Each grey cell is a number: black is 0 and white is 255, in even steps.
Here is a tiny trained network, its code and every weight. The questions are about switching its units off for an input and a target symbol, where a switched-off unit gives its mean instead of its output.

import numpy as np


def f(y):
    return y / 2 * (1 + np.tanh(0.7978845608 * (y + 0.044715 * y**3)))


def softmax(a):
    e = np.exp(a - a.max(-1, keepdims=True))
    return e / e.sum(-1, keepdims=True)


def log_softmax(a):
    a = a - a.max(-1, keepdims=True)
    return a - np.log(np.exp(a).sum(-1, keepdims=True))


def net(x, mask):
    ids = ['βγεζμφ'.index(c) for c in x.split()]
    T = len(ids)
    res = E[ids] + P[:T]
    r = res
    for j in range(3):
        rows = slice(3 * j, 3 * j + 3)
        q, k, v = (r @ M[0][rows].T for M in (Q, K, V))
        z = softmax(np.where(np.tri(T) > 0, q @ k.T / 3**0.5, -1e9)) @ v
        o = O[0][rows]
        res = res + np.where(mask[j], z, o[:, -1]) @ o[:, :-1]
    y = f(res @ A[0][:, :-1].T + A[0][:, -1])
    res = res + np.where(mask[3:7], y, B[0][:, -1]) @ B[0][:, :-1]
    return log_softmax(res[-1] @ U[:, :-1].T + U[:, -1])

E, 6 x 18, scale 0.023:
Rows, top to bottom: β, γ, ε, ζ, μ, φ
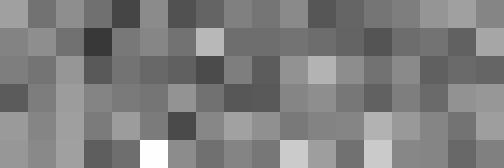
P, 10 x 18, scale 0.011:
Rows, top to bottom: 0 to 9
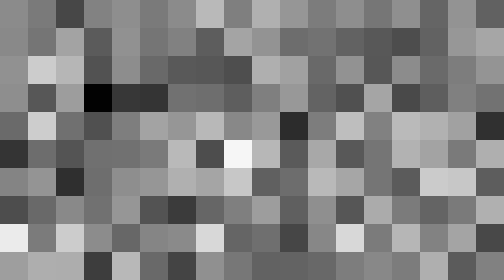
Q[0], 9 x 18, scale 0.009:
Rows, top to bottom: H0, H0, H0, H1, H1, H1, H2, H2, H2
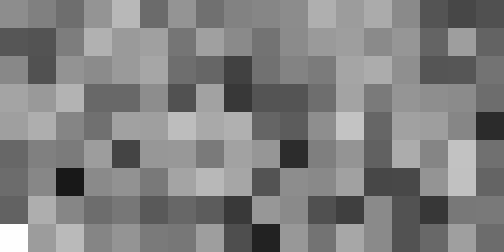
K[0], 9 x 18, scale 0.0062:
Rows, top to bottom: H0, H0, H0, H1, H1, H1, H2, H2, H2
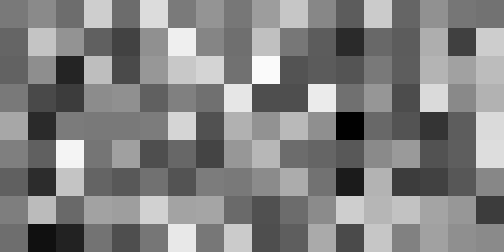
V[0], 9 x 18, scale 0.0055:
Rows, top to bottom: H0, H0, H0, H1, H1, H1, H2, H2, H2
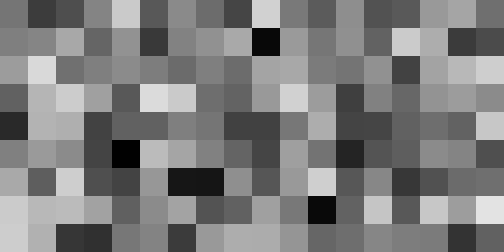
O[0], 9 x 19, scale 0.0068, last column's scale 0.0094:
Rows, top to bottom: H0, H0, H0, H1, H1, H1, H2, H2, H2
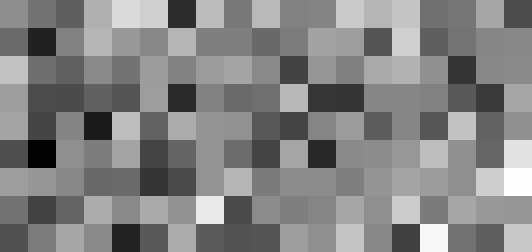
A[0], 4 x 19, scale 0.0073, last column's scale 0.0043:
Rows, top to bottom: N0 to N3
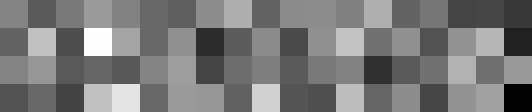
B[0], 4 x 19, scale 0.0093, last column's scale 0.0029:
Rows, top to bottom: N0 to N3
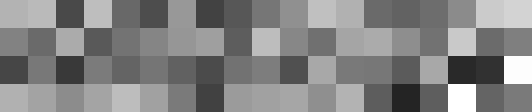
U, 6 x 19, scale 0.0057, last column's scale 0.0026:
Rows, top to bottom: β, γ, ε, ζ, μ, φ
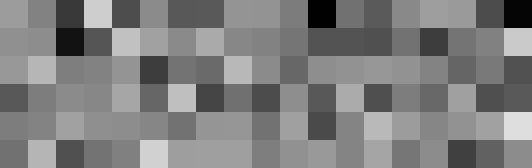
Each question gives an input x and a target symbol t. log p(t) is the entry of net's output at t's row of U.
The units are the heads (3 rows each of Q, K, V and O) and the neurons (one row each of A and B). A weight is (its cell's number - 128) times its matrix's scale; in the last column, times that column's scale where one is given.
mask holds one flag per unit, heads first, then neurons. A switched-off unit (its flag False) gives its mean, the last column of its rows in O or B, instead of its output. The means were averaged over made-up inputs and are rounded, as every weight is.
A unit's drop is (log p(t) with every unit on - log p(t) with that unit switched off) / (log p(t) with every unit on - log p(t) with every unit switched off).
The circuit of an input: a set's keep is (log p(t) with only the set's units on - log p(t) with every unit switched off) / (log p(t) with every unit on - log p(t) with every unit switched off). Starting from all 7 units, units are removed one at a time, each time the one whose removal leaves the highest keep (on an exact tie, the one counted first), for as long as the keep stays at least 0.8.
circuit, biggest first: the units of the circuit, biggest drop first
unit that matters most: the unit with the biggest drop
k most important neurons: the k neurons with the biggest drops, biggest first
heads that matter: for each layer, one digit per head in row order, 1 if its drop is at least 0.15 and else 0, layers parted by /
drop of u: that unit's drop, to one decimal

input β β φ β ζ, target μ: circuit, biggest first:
H2, N2, H0
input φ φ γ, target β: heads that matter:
010
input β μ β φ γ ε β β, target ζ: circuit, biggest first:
H2, H1
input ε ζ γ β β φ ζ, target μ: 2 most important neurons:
N2, N0
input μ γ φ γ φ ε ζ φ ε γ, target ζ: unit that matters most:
H0
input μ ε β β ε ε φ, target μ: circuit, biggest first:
H2, N2
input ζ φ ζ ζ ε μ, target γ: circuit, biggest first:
H2, H1
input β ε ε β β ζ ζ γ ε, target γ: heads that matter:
011
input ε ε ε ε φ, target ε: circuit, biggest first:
H2, H1
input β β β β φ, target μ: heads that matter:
011
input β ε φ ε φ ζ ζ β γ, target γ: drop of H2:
0.5
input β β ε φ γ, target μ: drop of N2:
0.2
